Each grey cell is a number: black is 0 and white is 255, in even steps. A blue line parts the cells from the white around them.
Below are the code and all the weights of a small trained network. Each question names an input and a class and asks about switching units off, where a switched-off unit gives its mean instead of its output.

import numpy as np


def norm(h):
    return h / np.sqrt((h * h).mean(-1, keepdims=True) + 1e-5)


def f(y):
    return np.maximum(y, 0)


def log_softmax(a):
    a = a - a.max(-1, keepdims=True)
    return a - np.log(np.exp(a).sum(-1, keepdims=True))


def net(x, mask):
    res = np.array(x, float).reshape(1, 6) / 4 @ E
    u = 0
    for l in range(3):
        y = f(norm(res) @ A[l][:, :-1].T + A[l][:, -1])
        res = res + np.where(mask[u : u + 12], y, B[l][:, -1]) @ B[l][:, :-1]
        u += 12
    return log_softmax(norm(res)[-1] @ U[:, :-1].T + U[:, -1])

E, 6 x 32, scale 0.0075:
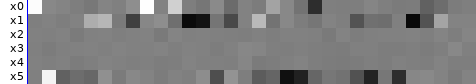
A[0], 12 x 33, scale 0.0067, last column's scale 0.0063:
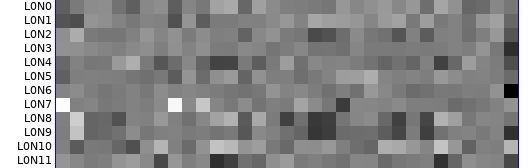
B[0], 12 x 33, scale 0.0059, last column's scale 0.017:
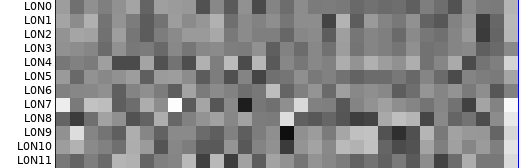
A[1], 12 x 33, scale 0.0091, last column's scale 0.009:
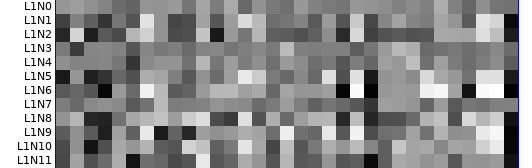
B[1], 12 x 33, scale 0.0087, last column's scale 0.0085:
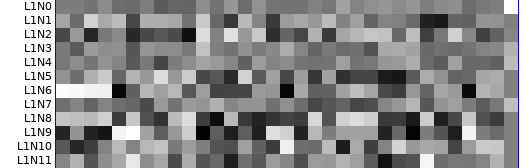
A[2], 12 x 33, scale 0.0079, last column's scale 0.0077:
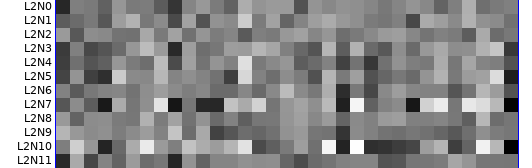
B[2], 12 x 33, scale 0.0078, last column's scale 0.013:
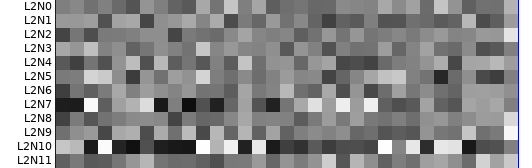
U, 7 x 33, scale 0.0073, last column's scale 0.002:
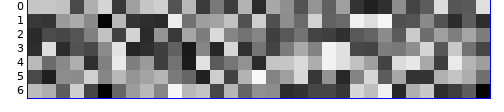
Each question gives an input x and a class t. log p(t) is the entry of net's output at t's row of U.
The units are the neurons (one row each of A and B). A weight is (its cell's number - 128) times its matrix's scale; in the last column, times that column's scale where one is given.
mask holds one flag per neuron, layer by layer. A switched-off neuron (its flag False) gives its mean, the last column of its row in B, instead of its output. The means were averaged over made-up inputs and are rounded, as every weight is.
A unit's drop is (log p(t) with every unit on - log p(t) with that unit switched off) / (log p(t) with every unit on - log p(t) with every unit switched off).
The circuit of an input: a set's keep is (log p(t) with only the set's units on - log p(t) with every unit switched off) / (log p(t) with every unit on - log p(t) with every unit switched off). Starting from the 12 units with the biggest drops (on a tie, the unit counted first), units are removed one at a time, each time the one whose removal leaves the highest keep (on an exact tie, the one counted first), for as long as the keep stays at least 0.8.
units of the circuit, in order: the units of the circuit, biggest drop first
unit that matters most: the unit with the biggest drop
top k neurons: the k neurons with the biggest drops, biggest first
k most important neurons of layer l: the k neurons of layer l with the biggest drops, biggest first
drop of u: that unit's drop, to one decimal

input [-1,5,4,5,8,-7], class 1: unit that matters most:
L0N7
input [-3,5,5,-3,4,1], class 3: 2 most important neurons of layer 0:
(L0N8 L0N4)
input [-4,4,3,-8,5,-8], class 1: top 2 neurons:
(L0N1 L0N7)
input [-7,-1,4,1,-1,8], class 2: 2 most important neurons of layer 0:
(L0N8 L0N10)
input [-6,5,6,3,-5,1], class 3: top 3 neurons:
(L0N8 L2N11 L0N7)
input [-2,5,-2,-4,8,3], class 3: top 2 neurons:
(L0N7 L0N4)
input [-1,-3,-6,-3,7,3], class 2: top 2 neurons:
(L0N8 L0N7)
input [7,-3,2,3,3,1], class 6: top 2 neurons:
(L0N9 L1N4)
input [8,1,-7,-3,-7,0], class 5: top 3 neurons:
(L0N7 L0N9 L0N10)
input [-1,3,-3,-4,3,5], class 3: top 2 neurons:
(L0N9 L0N7)
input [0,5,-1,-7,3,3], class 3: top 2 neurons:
(L0N7 L0N4)
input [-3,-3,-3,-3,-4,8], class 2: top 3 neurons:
(L0N8 L0N7 L2N4)
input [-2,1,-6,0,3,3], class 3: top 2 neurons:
(L0N9 L0N7)
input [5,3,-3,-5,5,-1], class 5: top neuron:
(L0N9)
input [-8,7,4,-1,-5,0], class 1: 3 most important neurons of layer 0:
(L0N9 L0N10 L0N4)
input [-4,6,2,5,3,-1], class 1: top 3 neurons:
(L0N9 L0N4 L0N10)
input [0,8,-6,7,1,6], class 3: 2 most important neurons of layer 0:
(L0N7 L0N4)
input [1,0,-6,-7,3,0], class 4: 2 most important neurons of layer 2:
(L2N8 L2N2)
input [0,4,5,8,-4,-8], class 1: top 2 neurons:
(L0N7 L0N1)
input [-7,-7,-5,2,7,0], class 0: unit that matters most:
L0N10
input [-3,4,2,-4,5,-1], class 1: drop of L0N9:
0.3
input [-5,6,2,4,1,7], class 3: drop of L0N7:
0.1
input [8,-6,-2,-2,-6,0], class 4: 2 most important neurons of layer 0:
(L0N10 L0N7)
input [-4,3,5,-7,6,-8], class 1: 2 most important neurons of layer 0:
(L0N1 L0N7)
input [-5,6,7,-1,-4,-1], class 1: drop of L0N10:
0.2
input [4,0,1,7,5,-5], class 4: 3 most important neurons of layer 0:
(L0N8 L0N11 L0N7)
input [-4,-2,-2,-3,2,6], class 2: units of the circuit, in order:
(L0N7)
